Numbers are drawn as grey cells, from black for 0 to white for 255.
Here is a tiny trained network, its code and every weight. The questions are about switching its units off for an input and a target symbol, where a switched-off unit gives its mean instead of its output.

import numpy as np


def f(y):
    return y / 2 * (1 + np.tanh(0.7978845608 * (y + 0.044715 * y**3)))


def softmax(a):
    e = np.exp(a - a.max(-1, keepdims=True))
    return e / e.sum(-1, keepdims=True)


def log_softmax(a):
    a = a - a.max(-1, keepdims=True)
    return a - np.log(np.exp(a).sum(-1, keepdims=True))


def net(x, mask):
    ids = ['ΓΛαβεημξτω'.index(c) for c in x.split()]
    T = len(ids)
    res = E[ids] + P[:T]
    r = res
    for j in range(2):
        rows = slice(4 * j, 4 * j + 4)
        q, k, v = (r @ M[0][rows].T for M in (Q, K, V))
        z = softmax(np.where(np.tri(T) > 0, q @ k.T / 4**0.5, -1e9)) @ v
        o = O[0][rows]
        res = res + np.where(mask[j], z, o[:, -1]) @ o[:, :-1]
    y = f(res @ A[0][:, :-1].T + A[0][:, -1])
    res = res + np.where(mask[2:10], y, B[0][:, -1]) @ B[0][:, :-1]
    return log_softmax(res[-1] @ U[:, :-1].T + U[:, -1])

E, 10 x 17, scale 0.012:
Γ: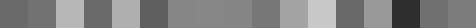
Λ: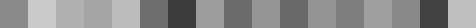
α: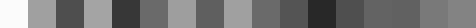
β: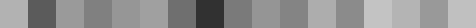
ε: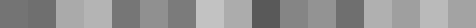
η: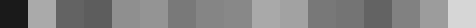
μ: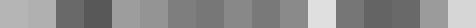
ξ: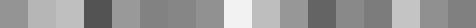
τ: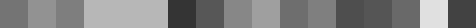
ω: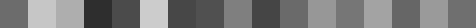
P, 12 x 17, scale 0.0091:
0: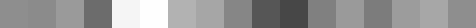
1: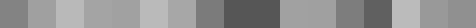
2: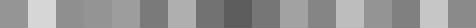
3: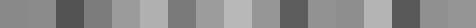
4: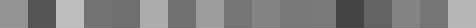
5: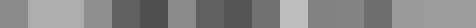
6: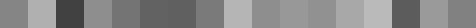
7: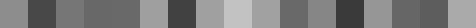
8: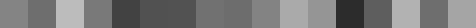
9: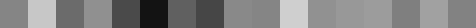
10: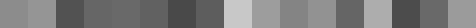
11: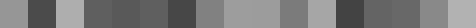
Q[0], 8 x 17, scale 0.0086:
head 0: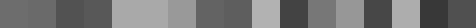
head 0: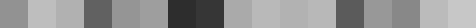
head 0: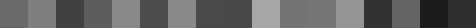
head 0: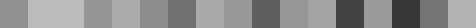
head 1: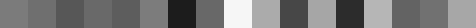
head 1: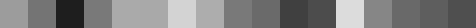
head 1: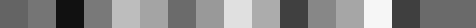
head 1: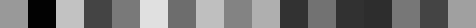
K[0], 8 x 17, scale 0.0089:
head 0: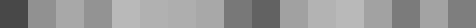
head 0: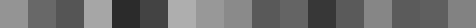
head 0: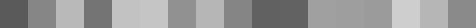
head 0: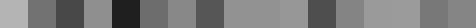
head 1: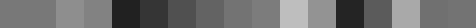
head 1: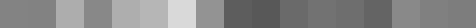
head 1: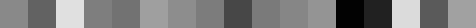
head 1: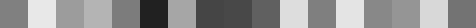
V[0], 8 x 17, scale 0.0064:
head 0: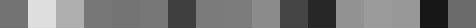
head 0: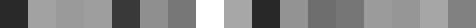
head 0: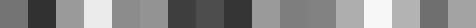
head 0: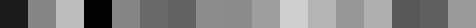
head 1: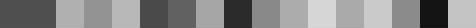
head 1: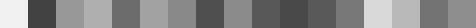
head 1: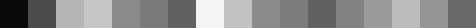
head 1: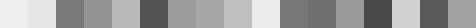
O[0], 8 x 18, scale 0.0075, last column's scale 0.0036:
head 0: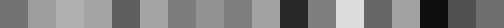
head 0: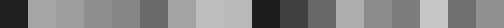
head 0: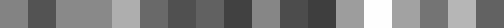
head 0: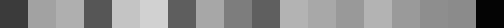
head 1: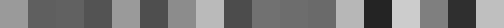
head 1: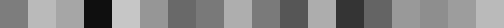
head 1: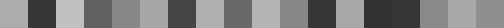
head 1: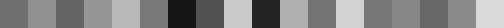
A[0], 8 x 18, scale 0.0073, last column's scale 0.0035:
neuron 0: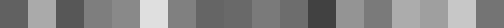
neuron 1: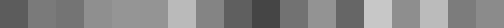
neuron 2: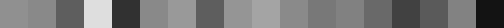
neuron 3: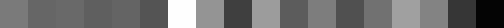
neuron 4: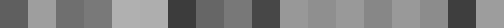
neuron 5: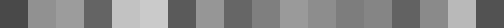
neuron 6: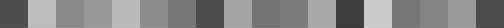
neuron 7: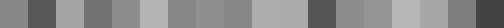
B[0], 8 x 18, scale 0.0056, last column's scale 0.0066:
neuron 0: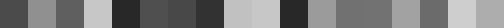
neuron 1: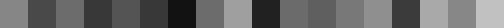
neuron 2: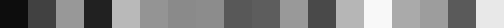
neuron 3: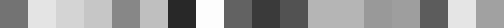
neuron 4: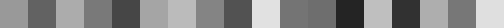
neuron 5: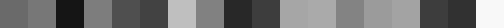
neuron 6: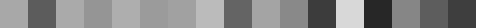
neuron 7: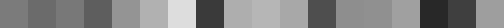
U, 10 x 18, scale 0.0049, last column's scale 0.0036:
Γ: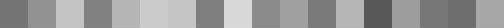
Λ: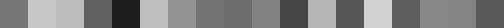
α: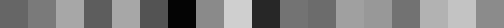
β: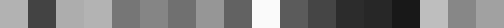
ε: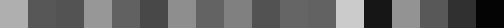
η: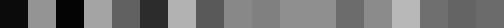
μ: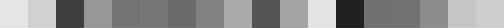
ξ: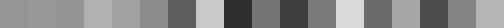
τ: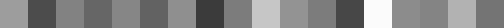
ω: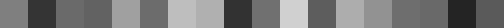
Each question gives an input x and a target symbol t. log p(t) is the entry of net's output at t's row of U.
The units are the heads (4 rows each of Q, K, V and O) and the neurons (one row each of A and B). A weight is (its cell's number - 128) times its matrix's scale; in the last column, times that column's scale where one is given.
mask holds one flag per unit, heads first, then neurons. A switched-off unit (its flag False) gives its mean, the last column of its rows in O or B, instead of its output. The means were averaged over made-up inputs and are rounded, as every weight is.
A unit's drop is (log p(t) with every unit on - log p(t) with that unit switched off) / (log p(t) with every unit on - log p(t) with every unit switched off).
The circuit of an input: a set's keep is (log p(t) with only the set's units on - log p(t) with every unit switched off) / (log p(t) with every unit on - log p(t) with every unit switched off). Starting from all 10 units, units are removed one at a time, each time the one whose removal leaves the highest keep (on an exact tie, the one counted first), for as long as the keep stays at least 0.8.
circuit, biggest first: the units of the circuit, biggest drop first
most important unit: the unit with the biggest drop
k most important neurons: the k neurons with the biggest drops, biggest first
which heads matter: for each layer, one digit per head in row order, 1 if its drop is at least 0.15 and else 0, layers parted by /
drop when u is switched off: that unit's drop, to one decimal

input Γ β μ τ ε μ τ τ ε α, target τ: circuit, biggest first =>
head 1; neuron 2
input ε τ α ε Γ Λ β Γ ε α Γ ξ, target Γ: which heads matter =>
01
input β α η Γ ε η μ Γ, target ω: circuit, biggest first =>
neuron 2; head 1
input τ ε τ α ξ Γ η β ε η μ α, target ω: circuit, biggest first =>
neuron 2; head 1
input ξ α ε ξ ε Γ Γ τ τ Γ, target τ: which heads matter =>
11
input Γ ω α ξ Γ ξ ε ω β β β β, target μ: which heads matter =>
11
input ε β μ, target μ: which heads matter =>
10
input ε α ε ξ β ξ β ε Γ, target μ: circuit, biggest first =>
head 1; head 0; neuron 6; neuron 3
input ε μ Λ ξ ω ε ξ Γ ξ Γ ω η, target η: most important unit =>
head 0
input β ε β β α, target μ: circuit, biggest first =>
head 1; neuron 2
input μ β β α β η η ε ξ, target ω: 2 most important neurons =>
neuron 2; neuron 0
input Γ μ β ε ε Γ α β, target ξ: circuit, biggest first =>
head 1; neuron 3; head 0
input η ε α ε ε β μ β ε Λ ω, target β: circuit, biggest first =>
head 1; head 0
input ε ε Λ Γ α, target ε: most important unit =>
head 1
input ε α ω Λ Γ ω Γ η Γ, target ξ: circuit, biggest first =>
neuron 3; head 1; head 0
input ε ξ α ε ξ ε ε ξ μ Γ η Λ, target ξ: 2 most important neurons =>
neuron 3; neuron 2
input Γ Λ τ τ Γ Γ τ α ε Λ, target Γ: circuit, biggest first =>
head 1; neuron 6
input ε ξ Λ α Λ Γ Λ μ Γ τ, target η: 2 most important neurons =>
neuron 2; neuron 6
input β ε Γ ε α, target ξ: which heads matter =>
01
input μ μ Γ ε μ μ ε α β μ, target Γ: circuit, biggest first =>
neuron 6; head 1
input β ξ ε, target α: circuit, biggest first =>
neuron 1; head 0
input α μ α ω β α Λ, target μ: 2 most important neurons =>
neuron 6; neuron 2
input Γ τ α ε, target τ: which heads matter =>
11
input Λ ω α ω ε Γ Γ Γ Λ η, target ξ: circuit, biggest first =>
head 1; neuron 3; head 0
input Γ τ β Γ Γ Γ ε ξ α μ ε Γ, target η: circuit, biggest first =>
head 1
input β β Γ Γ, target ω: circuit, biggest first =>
head 0; neuron 6; neuron 5
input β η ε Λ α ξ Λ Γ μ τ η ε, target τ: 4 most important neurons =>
neuron 2; neuron 6; neuron 5; neuron 3
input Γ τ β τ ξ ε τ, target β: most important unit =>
neuron 4
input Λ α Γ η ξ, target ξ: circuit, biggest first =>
neuron 3; head 1; head 0
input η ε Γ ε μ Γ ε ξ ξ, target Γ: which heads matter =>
10
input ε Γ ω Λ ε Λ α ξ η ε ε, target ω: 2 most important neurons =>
neuron 2; neuron 0
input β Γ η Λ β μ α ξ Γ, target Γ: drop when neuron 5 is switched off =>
0.2
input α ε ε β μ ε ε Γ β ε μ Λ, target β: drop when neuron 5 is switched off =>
0.2
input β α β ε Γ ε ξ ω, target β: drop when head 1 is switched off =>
0.6
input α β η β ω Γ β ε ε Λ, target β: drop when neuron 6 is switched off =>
0.0
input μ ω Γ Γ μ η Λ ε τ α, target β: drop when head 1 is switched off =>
1.5
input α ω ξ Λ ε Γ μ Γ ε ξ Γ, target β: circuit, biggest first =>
head 1
